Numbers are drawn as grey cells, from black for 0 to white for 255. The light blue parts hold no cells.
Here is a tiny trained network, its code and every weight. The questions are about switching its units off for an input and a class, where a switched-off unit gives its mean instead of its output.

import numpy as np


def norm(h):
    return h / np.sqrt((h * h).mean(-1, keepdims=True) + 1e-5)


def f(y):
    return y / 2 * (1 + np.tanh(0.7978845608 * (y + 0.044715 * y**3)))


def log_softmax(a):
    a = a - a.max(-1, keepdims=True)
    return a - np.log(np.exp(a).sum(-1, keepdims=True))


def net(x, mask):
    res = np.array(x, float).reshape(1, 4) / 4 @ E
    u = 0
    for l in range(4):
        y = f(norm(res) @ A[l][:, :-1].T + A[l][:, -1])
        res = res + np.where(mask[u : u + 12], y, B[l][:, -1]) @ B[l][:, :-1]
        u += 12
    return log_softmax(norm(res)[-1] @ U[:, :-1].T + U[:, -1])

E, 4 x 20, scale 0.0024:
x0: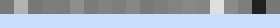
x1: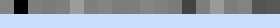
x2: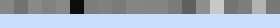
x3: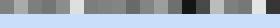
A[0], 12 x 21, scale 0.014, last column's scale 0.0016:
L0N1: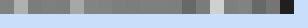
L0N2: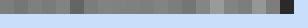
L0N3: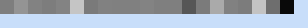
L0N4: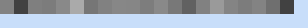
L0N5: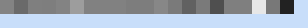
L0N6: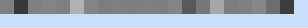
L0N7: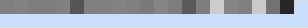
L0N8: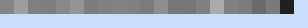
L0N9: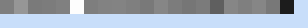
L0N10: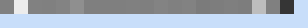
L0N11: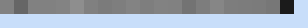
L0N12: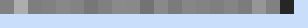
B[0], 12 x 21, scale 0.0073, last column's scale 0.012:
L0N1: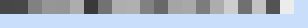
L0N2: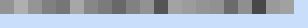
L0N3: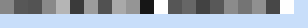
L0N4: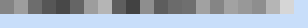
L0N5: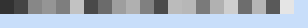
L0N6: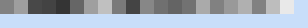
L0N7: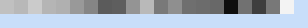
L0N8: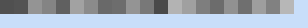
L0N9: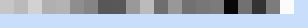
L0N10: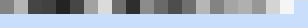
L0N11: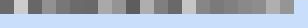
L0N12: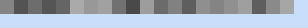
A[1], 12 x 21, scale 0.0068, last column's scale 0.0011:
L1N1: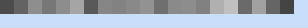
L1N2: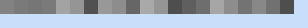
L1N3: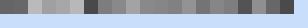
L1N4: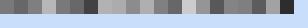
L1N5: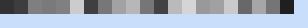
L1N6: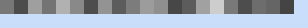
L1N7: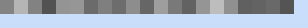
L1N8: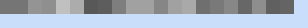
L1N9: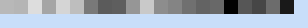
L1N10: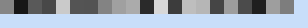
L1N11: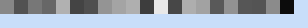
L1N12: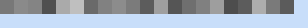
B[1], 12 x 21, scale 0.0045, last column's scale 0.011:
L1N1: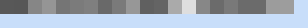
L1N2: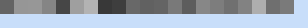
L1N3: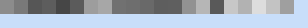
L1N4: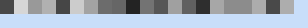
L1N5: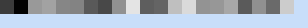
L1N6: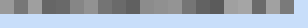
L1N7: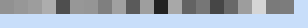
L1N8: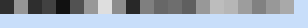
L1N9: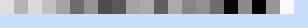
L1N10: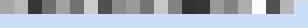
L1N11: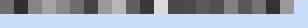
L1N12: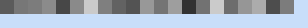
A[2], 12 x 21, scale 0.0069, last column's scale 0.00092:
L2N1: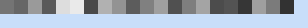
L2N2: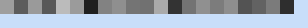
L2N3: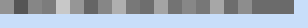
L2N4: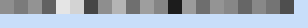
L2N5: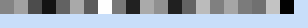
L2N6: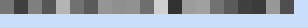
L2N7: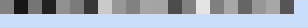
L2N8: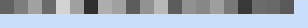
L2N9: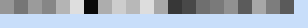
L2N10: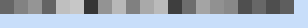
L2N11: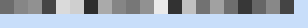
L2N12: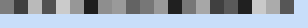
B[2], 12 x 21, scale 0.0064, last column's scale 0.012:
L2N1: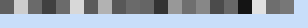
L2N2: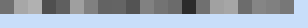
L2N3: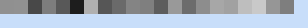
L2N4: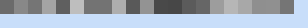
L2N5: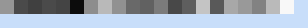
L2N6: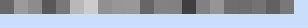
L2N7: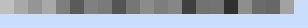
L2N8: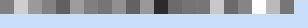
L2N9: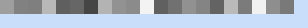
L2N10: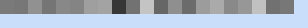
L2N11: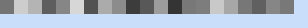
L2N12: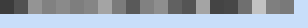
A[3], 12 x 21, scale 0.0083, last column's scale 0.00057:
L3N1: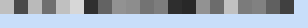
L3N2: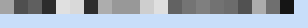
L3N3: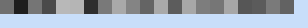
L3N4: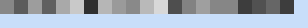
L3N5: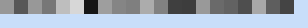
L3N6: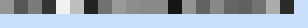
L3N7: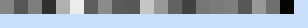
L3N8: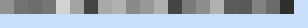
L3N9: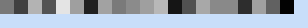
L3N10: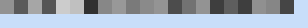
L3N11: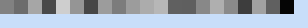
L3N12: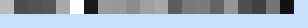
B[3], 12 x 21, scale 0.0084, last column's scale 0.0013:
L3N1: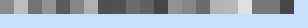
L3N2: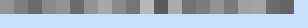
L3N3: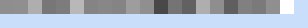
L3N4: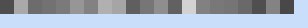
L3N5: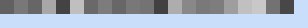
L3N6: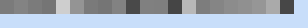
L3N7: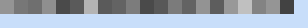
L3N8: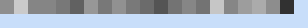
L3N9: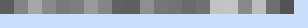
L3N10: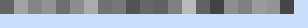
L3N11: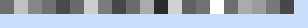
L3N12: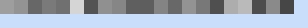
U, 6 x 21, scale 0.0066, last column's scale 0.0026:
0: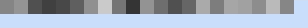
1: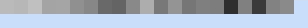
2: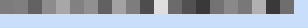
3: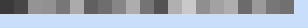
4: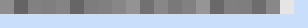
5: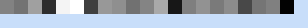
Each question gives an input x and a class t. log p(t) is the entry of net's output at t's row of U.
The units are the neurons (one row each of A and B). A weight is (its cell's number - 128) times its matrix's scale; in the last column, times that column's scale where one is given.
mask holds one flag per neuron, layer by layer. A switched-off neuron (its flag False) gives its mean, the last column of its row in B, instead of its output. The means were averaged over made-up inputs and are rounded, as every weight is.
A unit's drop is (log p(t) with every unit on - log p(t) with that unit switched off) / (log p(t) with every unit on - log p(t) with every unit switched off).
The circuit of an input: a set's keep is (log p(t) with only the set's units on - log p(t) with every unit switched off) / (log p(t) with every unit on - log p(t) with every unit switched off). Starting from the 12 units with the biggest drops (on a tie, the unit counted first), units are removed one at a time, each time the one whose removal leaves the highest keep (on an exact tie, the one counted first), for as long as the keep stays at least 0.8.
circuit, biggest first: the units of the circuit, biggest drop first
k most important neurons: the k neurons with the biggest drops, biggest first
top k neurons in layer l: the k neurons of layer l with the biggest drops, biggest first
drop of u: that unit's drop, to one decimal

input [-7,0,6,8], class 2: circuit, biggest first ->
(L0N3)
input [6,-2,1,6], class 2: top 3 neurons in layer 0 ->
(L0N3 L0N5 L0N1)
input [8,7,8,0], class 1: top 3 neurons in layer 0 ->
(L0N10 L0N7 L0N5)
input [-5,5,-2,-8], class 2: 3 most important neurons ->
(L0N9 L0N7 L0N5)
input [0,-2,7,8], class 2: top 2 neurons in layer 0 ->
(L0N3 L0N9)
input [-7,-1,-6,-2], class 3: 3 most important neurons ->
(L0N5 L0N7 L1N5)
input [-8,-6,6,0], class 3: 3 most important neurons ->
(L0N5 L0N9 L0N6)
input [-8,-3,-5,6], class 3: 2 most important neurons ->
(L0N5 L0N7)
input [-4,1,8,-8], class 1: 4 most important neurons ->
(L0N1 L0N5 L0N6 L0N10)
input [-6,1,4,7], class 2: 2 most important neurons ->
(L0N3 L0N1)
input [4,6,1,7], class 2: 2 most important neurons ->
(L0N3 L0N10)
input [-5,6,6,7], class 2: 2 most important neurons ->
(L0N3 L0N9)
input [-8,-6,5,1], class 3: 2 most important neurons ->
(L0N5 L0N6)
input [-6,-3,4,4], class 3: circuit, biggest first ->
(L0N5)
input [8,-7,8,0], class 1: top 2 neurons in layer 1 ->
(L1N8 L1N3)
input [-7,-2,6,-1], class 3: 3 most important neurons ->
(L0N5 L0N9 L1N5)
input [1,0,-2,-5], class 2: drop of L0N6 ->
0.7
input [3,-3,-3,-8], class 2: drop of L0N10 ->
0.9
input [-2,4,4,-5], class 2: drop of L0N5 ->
1.2
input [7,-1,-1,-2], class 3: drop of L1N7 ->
0.0
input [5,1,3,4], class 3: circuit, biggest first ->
(L0N1)
